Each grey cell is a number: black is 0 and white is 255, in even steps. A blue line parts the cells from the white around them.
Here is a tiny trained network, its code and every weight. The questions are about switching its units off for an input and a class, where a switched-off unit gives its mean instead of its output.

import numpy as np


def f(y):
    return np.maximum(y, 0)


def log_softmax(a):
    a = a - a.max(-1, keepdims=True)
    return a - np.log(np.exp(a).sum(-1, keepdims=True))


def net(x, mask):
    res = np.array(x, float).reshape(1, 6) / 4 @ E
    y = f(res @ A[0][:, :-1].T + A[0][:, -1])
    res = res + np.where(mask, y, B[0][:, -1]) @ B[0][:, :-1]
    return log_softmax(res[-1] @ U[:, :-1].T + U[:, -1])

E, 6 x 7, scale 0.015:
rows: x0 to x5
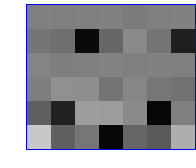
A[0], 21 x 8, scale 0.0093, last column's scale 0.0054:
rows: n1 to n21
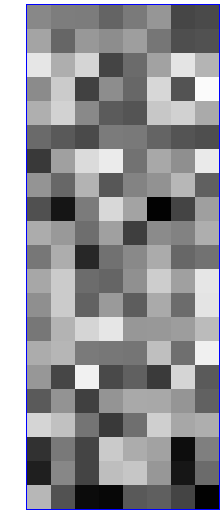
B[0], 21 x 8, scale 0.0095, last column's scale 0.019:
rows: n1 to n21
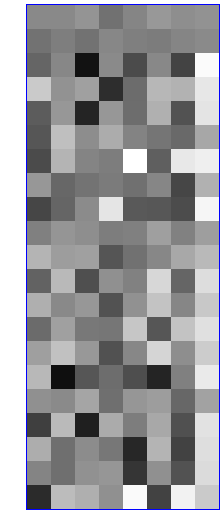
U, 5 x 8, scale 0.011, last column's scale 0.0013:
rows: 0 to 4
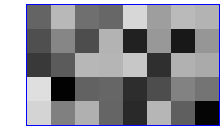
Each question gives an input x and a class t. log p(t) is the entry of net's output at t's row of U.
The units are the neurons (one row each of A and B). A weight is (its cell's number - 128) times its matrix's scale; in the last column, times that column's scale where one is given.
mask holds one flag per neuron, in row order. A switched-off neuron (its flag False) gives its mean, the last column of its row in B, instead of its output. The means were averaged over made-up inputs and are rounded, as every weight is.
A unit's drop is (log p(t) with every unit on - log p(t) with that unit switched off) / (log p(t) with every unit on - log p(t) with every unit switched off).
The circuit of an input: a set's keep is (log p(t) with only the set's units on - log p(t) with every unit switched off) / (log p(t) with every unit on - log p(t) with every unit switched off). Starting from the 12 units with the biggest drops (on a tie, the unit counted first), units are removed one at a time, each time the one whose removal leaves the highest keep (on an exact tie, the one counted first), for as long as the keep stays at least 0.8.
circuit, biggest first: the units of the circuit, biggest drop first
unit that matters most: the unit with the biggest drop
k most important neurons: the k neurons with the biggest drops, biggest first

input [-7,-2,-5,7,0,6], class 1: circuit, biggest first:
n3
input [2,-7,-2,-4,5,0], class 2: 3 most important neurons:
n7, n19, n14
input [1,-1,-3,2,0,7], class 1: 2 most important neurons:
n18, n3
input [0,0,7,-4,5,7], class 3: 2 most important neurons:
n16, n7
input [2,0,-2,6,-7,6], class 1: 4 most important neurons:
n3, n7, n18, n5
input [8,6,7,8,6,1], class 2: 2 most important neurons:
n21, n3
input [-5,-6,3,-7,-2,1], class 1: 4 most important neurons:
n3, n21, n5, n4
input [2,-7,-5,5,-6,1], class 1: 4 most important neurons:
n3, n5, n21, n18
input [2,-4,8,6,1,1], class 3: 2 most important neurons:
n21, n16
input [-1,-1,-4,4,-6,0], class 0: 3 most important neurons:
n9, n19, n20
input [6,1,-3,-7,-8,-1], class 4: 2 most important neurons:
n4, n21
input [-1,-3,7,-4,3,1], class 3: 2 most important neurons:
n21, n16
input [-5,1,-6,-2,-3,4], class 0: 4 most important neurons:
n21, n9, n19, n20
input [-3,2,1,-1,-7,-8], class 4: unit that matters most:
n19
